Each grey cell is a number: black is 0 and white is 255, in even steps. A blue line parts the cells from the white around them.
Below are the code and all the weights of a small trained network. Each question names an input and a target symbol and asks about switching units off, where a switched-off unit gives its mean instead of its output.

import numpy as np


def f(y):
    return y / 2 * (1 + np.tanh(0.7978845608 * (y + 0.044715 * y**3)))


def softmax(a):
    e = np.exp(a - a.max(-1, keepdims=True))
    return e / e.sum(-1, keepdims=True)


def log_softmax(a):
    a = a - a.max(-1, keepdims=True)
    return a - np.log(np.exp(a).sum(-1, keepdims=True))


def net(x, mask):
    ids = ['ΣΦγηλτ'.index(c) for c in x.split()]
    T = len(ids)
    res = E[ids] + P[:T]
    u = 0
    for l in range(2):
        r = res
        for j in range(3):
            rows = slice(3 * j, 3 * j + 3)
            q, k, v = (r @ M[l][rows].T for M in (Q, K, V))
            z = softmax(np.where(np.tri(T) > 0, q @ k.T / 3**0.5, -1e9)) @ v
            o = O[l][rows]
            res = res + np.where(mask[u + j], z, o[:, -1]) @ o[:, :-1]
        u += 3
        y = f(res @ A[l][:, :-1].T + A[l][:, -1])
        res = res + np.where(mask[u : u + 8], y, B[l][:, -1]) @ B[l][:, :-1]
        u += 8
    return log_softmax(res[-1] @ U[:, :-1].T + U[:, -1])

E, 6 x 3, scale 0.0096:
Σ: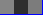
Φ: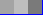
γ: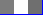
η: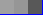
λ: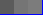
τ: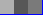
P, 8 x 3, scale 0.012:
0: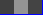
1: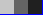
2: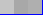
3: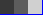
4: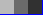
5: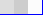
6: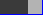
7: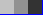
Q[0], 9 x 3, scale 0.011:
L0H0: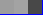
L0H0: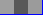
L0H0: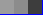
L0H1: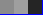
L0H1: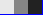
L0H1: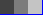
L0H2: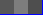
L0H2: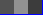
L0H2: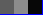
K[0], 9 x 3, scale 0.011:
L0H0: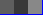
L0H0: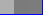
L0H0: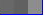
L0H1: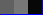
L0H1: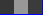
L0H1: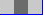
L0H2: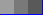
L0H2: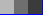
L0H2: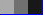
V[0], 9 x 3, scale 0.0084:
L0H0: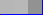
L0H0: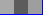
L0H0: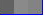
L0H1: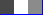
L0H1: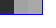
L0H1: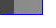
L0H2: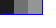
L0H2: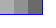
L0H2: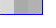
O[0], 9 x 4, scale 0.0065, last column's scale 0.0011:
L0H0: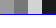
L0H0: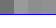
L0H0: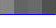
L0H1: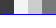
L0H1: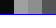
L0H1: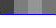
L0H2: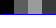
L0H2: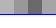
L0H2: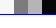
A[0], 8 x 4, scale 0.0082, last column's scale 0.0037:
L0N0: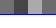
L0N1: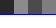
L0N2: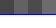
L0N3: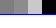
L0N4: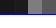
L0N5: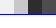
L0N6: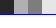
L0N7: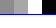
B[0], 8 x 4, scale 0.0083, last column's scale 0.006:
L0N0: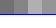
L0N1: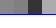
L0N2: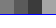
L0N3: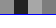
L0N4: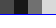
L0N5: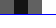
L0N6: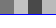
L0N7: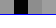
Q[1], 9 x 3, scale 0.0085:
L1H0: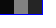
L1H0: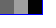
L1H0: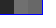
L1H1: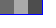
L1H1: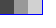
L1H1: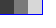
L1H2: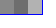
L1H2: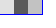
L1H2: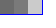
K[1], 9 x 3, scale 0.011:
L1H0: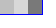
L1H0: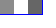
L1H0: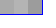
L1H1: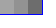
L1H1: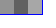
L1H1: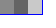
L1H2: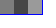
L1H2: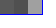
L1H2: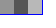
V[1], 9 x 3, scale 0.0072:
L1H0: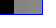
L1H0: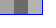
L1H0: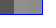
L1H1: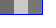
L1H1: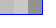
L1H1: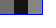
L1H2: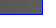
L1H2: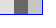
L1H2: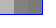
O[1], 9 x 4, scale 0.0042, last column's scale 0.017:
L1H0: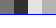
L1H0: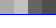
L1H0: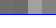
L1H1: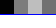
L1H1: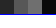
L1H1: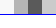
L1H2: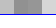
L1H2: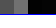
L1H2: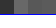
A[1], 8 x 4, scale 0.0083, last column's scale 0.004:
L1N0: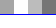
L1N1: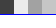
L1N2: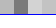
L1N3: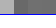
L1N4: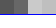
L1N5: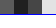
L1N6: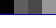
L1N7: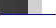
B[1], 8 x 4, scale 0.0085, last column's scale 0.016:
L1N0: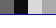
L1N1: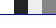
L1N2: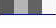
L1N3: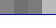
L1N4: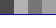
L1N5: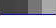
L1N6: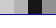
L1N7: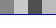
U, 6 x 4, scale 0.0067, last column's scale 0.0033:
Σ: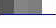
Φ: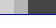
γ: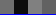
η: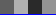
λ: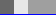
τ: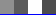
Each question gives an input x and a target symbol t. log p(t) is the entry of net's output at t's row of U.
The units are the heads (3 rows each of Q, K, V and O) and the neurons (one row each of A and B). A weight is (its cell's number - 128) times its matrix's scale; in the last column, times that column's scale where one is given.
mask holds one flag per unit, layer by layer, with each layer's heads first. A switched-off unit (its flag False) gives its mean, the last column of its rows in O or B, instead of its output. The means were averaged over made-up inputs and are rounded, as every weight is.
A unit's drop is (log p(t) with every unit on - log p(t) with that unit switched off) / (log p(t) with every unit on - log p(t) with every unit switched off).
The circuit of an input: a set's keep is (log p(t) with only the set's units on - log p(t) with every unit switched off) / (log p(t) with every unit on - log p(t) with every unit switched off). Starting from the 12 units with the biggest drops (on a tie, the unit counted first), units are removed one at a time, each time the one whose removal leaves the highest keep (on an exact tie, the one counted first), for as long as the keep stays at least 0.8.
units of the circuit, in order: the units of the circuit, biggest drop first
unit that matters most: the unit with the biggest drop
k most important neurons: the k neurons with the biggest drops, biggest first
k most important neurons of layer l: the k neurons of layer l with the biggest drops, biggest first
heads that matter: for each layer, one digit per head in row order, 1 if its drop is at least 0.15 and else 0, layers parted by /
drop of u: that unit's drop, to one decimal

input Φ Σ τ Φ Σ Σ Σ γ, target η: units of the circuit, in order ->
[L1H1 L1N0 L1H2]
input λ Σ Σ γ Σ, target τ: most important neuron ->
[L0N4]
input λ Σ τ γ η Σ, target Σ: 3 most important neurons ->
[L0N4 L1N7 L0N7]
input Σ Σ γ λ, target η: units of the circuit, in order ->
[L1H2 L0H2 L0N6 L1N6]
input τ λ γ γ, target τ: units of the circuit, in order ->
[L1N1 L0H1]
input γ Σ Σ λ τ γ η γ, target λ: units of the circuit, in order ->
[L0H1 L0N6 L1H2]
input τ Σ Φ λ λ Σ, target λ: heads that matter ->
101 / 000
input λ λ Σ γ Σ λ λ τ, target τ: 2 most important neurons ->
[L0N4 L0N6]
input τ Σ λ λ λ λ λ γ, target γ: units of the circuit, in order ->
[L0N5 L1N7]
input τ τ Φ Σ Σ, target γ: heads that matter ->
010 / 011
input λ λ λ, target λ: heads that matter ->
011 / 110
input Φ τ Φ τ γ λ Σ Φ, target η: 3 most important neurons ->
[L0N5 L1N7 L0N6]
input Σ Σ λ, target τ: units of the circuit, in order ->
[L0N4 L1N0 L1N7]
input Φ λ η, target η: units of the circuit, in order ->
[L1H1 L1H2 L1N0]
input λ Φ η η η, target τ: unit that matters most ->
L0N4
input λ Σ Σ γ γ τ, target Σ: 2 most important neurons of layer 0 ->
[L0N4 L0N7]
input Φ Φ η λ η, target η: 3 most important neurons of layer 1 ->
[L1N7 L1N6 L1N0]
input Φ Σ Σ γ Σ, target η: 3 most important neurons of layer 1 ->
[L1N7 L1N6 L1N0]
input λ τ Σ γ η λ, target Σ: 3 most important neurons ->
[L0N7 L0N4 L1N7]
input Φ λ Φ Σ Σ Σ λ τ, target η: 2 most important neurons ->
[L0N5 L1N7]
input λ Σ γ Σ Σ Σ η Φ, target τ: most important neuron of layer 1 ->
[L1N0]
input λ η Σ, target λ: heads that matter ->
011 / 100
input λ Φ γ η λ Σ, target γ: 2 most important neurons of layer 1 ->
[L1N5 L1N6]
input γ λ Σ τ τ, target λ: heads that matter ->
010 / 110
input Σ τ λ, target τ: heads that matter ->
011 / 010
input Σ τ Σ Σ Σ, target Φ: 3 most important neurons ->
[L0N4 L0N5 L1N5]
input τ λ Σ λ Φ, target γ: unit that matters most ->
L0N5
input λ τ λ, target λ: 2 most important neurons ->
[L0N4 L0N6]
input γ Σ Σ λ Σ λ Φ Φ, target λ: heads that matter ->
011 / 110
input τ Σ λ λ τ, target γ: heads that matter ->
010 / 011
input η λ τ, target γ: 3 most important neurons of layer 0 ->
[L0N5 L0N6 L0N7]
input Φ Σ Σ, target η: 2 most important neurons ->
[L1N0 L0N6]
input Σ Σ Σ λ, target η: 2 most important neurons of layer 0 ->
[L0N4 L0N7]
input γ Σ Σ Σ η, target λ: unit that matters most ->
L0H1
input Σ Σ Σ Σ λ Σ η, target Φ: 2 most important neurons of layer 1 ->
[L1N0 L1N5]
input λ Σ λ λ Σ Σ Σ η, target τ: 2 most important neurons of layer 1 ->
[L1N0 L1N7]
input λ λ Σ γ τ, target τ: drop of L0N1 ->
0.2
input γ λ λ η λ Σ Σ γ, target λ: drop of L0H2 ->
0.3
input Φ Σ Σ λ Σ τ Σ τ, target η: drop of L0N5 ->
0.7
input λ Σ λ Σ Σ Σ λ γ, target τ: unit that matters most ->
L0N6
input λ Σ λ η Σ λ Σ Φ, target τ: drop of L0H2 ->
0.2
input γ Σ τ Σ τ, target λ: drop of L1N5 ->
0.0
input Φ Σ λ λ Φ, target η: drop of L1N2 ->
-0.1
